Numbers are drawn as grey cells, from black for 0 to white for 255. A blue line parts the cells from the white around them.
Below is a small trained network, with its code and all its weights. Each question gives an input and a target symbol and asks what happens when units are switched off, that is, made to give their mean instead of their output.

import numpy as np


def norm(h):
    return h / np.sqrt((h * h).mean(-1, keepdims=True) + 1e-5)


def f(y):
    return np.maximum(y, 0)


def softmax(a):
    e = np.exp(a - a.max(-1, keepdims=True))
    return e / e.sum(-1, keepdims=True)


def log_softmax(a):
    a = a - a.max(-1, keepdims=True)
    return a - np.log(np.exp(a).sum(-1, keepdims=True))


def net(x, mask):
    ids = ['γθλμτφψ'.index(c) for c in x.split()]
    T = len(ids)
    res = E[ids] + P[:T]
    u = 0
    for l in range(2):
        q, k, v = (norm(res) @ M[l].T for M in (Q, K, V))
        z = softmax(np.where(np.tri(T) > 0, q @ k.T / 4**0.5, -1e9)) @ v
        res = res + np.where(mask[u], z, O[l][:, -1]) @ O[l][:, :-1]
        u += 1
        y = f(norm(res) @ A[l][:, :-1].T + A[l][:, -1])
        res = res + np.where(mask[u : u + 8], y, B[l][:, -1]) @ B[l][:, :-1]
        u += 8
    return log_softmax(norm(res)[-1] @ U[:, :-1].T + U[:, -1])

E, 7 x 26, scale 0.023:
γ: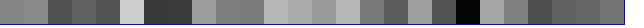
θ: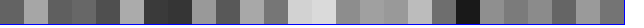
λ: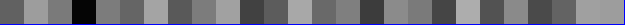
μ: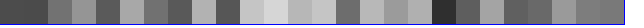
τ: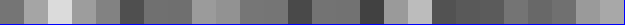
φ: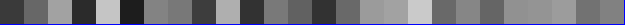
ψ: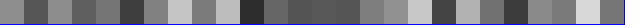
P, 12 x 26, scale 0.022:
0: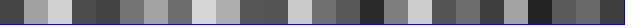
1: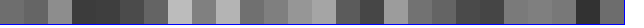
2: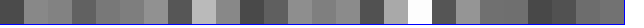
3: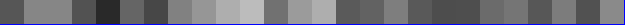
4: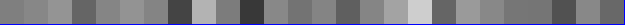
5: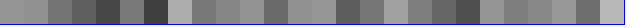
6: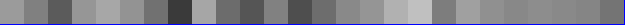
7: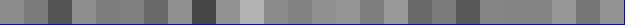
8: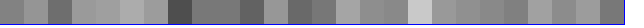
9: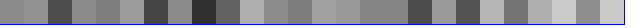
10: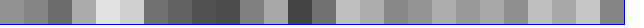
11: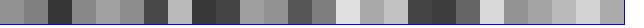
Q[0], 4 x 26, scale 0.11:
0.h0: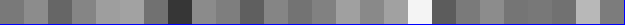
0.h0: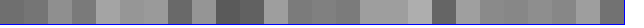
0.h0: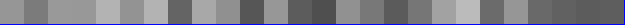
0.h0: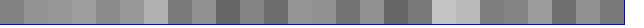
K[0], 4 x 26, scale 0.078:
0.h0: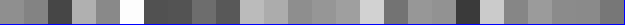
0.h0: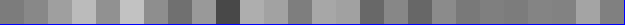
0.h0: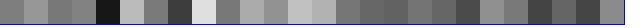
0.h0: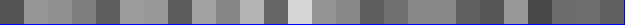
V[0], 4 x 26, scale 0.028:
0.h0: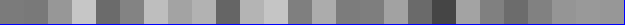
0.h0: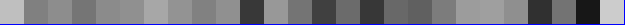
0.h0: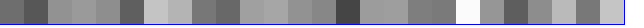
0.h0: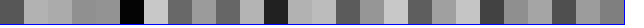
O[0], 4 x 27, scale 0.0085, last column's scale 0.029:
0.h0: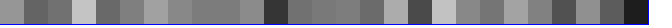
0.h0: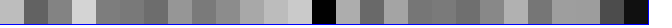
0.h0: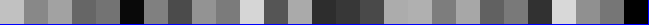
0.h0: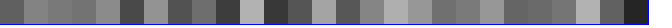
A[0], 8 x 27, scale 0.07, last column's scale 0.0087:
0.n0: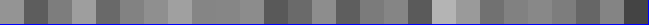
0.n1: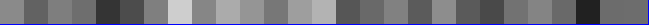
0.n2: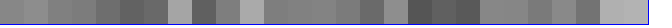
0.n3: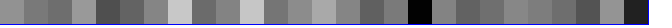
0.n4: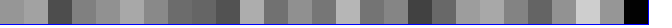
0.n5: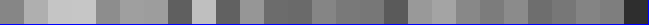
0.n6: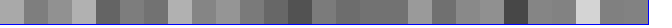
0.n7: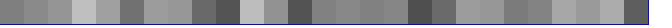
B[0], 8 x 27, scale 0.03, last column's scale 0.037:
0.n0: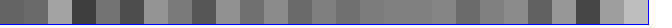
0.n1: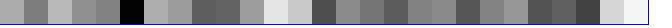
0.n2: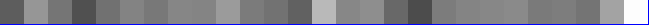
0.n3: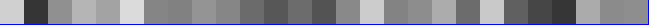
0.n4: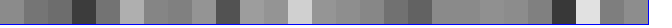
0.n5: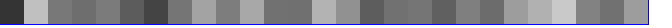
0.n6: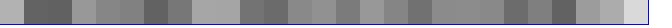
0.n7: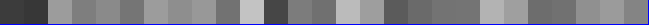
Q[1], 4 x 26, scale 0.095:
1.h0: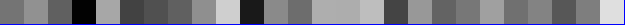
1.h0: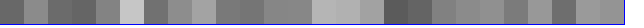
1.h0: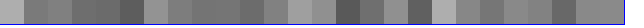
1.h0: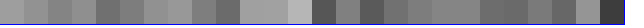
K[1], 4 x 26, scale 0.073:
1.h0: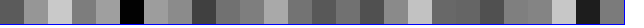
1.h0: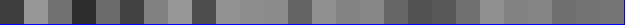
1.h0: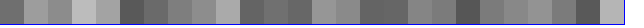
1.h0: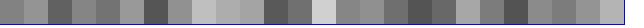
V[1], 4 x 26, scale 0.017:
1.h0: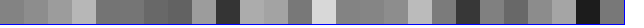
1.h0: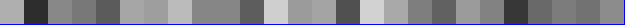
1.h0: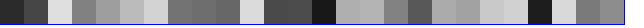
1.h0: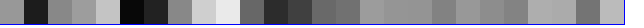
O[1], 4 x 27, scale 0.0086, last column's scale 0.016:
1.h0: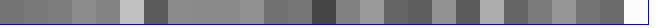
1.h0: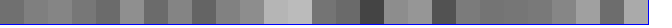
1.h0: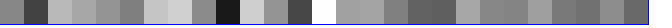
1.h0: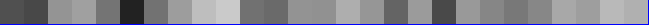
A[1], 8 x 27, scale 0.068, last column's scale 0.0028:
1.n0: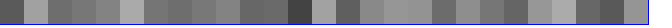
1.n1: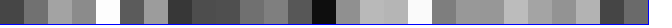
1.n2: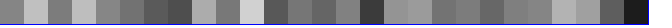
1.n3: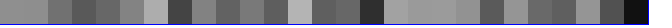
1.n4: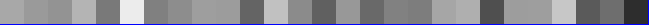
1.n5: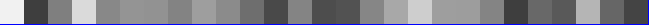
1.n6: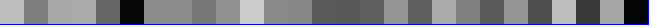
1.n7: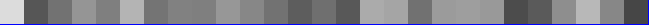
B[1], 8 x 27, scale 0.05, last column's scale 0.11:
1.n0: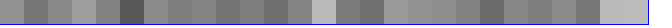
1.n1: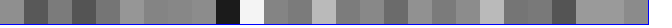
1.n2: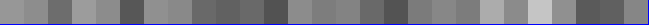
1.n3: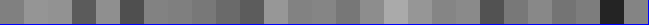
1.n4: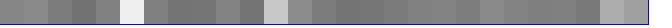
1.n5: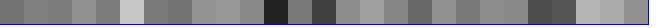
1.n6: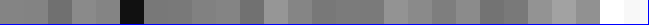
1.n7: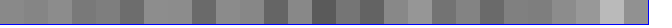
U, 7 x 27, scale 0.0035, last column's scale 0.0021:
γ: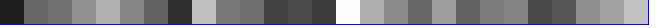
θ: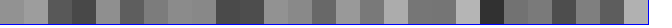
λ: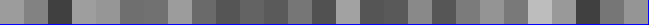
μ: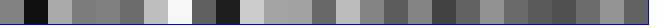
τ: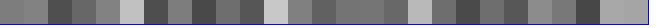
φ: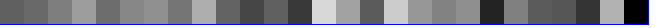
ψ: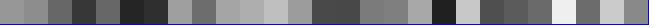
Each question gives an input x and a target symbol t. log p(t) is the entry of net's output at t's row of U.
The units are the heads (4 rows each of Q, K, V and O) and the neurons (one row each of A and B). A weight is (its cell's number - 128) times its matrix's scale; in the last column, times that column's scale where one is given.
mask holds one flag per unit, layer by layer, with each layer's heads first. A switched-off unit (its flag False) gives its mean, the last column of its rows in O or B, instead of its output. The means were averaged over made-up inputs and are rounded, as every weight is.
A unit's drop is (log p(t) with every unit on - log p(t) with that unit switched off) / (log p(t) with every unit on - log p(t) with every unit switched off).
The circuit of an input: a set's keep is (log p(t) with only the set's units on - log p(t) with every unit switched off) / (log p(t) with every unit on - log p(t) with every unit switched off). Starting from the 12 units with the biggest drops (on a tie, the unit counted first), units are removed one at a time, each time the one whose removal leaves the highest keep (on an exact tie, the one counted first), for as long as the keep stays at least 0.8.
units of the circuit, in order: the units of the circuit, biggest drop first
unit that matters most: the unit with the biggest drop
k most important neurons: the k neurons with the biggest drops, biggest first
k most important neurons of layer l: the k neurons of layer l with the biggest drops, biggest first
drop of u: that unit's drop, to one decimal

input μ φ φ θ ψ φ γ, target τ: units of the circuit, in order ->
[0.h0; 1.n4; 1.n6]
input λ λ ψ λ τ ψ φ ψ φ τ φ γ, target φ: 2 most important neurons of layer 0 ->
[0.n1; 0.n6]
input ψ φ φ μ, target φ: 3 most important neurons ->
[0.n1; 0.n6; 1.n6]
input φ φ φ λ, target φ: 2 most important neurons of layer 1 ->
[1.n6; 1.n0]
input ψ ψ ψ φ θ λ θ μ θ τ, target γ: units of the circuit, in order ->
[0.h0; 0.n7; 1.n6; 0.n1]
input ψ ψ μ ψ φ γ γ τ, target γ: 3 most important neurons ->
[0.n1; 0.n7; 1.n6]
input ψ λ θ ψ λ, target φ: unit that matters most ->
0.n1
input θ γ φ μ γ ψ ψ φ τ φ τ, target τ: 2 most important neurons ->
[1.n4; 1.n6]
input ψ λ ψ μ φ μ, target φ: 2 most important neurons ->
[0.n1; 1.n6]
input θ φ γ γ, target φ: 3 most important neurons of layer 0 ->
[0.n1; 0.n6; 0.n2]
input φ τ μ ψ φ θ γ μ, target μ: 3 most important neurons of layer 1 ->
[1.n6; 1.n5; 1.n0]
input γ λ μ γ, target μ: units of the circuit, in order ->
[0.h0; 1.n6; 0.n4]
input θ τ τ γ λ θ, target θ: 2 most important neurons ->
[0.n4; 1.n3]
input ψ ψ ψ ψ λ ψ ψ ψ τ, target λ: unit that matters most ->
0.n5
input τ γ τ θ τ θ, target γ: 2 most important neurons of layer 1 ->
[1.n5; 1.n6]
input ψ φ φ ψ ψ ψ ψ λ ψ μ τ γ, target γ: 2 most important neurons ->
[1.n5; 0.n3]
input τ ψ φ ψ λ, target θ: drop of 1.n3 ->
0.4
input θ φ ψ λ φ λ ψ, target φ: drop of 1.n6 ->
0.4
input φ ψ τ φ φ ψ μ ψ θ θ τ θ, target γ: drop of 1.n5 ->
0.6
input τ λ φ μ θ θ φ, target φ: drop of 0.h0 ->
0.5
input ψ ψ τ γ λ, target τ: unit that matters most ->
0.h0
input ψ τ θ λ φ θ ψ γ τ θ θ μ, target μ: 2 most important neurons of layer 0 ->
[0.n7; 0.n4]
